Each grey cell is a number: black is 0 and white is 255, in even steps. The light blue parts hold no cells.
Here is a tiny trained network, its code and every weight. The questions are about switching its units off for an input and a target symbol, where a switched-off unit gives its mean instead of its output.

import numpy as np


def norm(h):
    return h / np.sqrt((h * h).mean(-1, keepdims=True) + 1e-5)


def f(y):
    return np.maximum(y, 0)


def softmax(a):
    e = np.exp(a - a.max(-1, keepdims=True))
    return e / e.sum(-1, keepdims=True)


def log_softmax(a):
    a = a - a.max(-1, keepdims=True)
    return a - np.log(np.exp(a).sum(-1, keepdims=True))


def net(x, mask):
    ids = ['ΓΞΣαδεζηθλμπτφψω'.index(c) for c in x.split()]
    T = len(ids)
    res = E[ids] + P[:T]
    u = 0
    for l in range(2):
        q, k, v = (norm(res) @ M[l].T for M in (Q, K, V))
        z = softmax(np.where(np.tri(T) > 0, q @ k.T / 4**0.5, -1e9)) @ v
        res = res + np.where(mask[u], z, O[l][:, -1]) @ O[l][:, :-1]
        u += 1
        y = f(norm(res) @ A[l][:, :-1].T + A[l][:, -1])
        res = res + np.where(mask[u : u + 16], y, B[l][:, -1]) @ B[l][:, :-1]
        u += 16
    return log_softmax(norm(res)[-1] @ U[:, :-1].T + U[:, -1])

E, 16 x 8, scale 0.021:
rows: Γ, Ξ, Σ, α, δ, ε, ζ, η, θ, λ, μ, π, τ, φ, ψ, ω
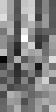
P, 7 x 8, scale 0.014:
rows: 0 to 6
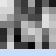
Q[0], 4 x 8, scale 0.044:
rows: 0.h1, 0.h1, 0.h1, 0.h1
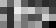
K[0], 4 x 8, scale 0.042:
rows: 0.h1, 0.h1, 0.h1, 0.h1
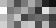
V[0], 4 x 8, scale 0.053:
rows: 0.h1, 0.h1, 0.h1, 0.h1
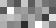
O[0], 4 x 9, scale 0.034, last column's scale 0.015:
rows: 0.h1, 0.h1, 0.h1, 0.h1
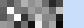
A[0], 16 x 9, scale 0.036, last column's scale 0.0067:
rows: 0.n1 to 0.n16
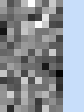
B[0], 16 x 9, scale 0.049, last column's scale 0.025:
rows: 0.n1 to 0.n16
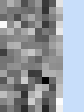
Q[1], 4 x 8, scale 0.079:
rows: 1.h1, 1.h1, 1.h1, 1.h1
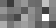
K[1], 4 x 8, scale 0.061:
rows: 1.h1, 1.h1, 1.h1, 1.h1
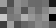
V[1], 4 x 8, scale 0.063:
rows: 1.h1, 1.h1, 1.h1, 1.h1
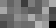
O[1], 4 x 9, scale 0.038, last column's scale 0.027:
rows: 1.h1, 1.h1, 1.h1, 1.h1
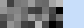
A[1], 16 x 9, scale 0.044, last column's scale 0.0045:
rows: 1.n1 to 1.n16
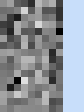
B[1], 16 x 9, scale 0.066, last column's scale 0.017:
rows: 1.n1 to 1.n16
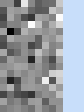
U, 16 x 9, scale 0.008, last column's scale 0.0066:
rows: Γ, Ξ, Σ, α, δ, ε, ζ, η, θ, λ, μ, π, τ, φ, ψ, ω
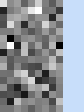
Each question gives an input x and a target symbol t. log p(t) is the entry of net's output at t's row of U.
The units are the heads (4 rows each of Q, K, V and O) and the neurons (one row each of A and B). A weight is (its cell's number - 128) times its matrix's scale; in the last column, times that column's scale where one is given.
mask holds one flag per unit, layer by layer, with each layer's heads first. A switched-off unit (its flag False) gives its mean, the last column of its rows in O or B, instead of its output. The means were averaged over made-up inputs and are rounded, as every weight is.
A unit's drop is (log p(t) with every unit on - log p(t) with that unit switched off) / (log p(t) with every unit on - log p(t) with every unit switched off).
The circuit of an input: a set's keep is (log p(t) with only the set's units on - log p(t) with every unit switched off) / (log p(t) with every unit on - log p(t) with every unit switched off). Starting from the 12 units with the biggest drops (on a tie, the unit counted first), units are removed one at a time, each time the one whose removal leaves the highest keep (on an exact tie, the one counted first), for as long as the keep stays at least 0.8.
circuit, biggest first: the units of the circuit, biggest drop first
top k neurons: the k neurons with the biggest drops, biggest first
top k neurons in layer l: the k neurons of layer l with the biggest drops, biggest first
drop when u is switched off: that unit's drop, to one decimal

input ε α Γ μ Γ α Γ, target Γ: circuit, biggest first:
[0.h1 0.n4]
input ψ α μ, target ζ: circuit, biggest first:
[0.h1 1.n1]
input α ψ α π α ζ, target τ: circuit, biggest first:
[0.h1 1.n12]
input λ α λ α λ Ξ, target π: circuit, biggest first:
[0.h1]
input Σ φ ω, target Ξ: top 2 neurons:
[0.n8 1.n4]
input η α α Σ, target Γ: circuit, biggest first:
[0.h1 0.n4]
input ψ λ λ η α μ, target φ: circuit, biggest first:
[0.h1 1.n3 0.n16]
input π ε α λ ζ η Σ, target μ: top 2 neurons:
[0.n12 0.n4]
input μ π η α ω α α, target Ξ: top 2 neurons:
[0.n8 1.n4]
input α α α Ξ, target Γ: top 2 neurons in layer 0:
[0.n4 0.n14]
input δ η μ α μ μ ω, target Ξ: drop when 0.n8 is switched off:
0.1
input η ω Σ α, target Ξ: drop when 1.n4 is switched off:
0.2
